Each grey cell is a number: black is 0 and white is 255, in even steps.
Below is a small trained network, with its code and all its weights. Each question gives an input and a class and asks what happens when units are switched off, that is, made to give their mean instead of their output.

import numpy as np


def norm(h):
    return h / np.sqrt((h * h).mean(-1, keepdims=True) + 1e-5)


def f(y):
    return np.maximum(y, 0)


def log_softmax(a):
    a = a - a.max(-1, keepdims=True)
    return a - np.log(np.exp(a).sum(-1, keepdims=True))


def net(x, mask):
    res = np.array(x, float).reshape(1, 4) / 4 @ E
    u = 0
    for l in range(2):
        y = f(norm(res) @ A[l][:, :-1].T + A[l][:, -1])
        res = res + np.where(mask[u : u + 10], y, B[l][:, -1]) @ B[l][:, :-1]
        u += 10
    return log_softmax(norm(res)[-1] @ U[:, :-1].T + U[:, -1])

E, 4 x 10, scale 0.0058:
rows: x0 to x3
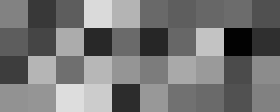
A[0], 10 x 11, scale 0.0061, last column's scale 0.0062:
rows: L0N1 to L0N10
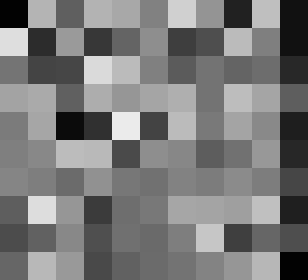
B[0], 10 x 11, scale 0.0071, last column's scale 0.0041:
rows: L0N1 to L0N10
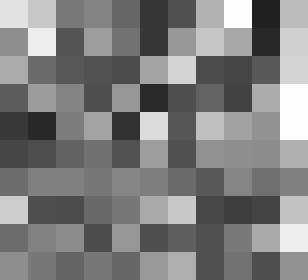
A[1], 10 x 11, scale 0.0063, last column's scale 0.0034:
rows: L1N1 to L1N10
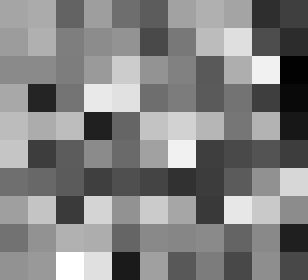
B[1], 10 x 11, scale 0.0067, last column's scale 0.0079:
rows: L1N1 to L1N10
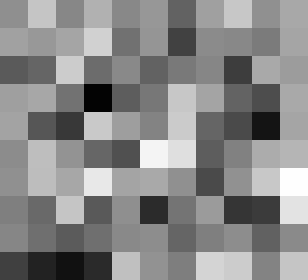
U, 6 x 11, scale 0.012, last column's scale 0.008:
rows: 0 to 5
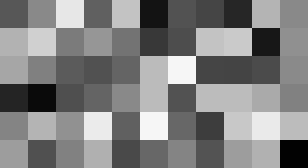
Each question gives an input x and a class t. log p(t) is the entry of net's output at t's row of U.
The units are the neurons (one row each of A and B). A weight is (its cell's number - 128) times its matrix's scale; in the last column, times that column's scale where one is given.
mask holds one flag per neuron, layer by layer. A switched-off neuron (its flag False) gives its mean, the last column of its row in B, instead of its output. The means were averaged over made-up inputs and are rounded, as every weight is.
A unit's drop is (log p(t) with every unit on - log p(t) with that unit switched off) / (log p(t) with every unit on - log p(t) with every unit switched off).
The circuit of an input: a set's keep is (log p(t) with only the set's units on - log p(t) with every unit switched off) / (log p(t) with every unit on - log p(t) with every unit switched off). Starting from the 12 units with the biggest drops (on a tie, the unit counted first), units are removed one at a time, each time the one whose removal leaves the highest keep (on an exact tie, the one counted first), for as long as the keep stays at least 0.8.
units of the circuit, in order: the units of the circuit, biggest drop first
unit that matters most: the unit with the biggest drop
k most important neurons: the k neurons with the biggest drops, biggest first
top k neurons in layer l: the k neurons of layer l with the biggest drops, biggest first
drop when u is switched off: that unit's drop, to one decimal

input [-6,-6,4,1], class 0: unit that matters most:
L0N4
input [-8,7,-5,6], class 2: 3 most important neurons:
L1N5; L0N4; L1N8
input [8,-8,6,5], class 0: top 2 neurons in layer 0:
L0N4; L0N8
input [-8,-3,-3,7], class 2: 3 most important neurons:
L0N8; L1N5; L0N5
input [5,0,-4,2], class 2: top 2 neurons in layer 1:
L1N6; L1N4
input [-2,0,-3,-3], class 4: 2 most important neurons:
L1N8; L0N2
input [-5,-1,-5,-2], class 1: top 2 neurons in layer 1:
L1N1; L1N7
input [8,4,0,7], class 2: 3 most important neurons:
L0N3; L0N5; L1N4
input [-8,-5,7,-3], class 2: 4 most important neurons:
L0N8; L0N2; L1N5; L0N10
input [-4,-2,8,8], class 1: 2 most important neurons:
L0N1; L0N5
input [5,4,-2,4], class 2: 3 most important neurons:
L0N4; L0N5; L1N4
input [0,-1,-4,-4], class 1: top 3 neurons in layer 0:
L0N2; L0N9; L0N6
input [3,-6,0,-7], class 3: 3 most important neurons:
L0N5; L0N9; L1N7
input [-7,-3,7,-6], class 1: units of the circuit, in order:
L0N1
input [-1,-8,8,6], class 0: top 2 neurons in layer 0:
L0N4; L0N2
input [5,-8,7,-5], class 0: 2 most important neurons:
L0N4; L1N8
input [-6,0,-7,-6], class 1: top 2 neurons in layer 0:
L0N2; L0N3
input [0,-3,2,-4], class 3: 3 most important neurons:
L0N5; L0N9; L1N6
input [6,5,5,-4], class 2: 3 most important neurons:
L0N3; L0N4; L0N2
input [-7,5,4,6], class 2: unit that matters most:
L0N5
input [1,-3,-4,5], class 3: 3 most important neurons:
L1N10; L0N1; L0N6
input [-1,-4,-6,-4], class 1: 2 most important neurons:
L0N2; L1N8
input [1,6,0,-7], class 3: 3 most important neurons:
L0N5; L1N8; L0N4
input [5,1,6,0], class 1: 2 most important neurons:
L0N1; L1N7
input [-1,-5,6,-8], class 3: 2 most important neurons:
L0N5; L0N2
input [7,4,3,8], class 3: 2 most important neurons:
L1N10; L0N8
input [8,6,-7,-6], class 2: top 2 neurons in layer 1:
L1N4; L1N8
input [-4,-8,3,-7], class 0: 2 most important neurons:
L1N8; L0N4
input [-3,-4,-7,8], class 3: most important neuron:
L1N10
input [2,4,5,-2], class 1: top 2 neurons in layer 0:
L0N1; L0N4
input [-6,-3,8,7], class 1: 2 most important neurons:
L0N1; L0N5
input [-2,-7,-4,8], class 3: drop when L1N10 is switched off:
0.8
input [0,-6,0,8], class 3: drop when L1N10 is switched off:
0.7
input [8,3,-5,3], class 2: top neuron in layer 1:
L1N4
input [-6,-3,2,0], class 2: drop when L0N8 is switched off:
0.4
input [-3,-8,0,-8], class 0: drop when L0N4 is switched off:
0.4
